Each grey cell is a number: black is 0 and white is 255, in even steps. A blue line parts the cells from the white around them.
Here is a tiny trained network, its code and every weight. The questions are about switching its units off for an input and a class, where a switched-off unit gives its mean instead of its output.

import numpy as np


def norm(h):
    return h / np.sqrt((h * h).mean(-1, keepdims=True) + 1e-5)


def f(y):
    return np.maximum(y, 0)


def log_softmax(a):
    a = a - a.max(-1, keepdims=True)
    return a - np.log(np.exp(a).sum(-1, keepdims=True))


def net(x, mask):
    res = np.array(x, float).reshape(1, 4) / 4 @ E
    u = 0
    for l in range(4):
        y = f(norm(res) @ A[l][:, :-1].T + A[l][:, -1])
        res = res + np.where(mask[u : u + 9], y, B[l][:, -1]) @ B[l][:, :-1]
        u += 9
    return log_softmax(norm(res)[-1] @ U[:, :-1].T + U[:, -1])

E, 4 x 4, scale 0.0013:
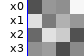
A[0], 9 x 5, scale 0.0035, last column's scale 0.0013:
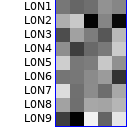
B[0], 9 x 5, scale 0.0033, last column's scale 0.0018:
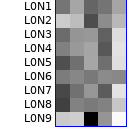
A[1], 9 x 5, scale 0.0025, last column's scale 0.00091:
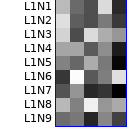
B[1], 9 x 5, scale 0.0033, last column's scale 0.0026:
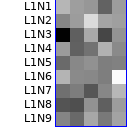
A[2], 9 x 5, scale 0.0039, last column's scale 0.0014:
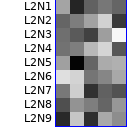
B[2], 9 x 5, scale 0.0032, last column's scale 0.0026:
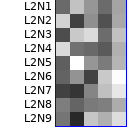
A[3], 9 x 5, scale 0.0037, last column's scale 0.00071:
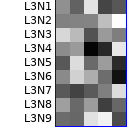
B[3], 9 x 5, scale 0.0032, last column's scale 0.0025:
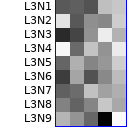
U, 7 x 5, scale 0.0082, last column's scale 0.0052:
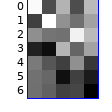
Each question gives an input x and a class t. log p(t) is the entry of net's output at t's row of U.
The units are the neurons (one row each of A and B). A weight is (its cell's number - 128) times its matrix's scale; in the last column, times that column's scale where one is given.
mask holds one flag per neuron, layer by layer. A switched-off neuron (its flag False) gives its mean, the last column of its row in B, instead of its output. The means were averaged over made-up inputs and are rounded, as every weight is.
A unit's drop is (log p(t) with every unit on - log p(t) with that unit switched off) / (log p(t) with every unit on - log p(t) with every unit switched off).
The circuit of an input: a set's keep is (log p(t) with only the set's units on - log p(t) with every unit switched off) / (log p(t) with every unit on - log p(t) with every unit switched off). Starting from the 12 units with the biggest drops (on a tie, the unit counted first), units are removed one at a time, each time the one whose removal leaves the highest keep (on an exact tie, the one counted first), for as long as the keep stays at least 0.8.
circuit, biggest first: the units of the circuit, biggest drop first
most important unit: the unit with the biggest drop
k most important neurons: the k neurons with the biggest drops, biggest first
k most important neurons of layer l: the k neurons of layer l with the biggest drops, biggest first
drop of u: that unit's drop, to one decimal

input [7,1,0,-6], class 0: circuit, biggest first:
[L3N9, L2N2]
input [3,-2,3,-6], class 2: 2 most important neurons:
[L0N9, L2N6]
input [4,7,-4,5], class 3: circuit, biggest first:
[L0N9, L1N3, L0N5]
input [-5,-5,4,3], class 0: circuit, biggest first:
[L3N4]
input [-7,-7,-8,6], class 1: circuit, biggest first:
[L2N3, L2N5, L2N1]
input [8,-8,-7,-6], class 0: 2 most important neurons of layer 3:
[L3N9, L3N2]
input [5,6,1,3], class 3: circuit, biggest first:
[L0N9, L1N3, L1N8]
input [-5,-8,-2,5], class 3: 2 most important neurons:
[L2N7, L0N9]
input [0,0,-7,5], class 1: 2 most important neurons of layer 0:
[L0N9, L0N5]
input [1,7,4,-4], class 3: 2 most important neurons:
[L1N8, L1N3]
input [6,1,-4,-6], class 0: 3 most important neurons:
[L2N9, L0N8, L3N9]
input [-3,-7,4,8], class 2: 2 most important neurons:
[L0N2, L1N6]
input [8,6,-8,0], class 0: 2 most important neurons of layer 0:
[L0N5, L0N8]
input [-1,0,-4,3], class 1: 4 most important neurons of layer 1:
[L1N7, L1N1, L1N6, L1N4]
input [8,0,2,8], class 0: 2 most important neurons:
[L0N9, L2N9]
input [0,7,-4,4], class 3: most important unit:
L1N3
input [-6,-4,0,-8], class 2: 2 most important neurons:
[L0N9, L3N9]
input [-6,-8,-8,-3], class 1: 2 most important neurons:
[L2N3, L2N5]
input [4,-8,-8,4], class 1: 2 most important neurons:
[L2N3, L2N5]
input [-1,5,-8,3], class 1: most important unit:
L2N5
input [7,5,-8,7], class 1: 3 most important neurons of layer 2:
[L2N5, L2N3, L2N7]
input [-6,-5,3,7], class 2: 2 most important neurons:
[L3N9, L0N2]
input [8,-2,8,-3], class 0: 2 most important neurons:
[L2N9, L3N9]
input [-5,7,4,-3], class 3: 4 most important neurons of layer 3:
[L3N1, L3N9, L3N2, L3N8]
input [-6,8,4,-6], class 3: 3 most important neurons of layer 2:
[L2N4, L2N2, L2N5]
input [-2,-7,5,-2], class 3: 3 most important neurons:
[L2N7, L2N9, L2N5]
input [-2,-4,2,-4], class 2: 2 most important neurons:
[L0N9, L1N6]
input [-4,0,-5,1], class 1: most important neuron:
[L2N1]
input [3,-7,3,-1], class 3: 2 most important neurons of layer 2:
[L2N9, L2N7]
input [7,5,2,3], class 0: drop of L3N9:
0.2
